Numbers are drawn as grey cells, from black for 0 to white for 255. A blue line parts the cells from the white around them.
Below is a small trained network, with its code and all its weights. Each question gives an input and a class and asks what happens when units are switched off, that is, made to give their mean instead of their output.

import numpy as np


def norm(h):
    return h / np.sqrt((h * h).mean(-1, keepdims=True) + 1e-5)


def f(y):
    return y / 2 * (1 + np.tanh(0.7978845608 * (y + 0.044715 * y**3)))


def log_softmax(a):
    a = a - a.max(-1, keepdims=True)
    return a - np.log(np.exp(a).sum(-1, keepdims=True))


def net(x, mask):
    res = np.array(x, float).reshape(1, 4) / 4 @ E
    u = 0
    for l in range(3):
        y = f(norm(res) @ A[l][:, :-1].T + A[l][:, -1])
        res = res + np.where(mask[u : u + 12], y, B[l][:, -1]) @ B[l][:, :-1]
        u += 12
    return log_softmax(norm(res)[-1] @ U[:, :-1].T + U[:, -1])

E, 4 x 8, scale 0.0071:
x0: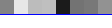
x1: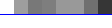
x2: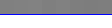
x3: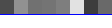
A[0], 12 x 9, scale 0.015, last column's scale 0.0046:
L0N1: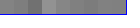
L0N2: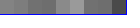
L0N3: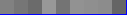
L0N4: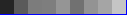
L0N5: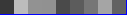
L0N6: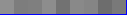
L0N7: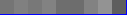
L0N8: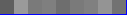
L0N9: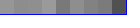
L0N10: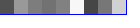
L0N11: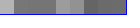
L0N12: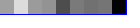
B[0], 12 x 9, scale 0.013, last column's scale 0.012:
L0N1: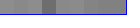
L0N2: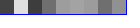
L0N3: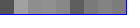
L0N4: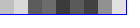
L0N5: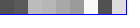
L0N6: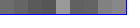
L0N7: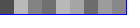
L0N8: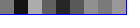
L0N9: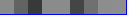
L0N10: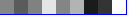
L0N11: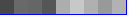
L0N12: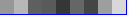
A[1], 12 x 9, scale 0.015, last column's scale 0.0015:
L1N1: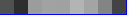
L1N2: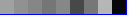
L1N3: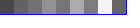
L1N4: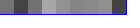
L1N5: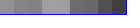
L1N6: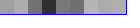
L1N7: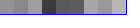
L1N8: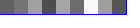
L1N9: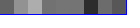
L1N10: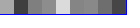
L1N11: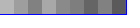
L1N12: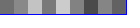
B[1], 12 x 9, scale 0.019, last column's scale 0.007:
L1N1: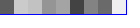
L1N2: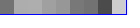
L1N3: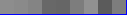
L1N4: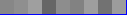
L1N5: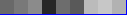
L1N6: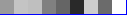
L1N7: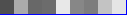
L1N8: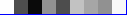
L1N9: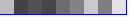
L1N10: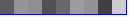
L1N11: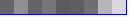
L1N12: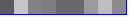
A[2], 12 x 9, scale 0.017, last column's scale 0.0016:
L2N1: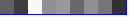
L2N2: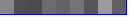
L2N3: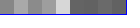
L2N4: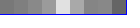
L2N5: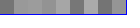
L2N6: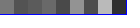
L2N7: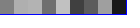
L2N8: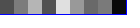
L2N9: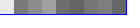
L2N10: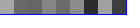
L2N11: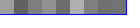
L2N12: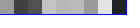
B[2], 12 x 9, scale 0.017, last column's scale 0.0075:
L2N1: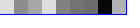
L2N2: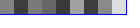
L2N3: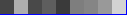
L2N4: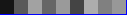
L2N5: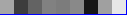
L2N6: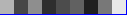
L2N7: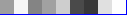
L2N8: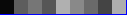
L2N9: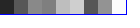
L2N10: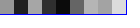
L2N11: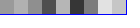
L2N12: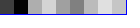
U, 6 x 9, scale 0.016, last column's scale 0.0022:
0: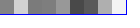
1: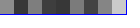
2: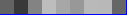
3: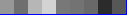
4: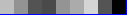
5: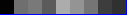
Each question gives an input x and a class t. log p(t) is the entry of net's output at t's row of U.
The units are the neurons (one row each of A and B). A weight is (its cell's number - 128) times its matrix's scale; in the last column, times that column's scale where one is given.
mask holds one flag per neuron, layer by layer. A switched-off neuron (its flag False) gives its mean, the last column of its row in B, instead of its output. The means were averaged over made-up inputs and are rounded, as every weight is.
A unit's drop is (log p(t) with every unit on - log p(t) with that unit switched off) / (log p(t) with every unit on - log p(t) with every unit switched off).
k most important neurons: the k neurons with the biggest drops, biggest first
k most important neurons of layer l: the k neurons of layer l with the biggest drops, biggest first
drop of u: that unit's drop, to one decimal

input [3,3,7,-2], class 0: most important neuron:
(L0N10)
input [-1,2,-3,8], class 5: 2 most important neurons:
(L0N4; L0N12)
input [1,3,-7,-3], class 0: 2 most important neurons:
(L0N10; L0N5)
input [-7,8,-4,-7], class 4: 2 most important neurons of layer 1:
(L1N10; L1N8)
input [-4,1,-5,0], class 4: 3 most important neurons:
(L0N10; L0N11; L0N12)
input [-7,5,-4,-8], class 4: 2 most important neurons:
(L0N10; L1N10)
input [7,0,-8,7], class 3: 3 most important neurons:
(L0N5; L0N4; L1N8)
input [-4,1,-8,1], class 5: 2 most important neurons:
(L0N12; L0N11)
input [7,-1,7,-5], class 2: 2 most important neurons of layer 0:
(L0N5; L0N10)
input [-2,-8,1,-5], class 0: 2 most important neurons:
(L0N10; L0N4)
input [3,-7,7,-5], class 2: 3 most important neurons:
(L0N5; L0N10; L1N8)
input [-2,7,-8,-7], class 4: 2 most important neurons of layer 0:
(L0N10; L0N4)
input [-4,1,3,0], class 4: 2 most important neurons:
(L0N10; L0N11)
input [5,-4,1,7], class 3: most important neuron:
(L0N5)
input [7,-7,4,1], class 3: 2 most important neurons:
(L0N5; L1N1)
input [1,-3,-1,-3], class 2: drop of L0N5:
1.4
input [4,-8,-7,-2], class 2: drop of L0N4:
0.0
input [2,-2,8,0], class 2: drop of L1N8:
1.1
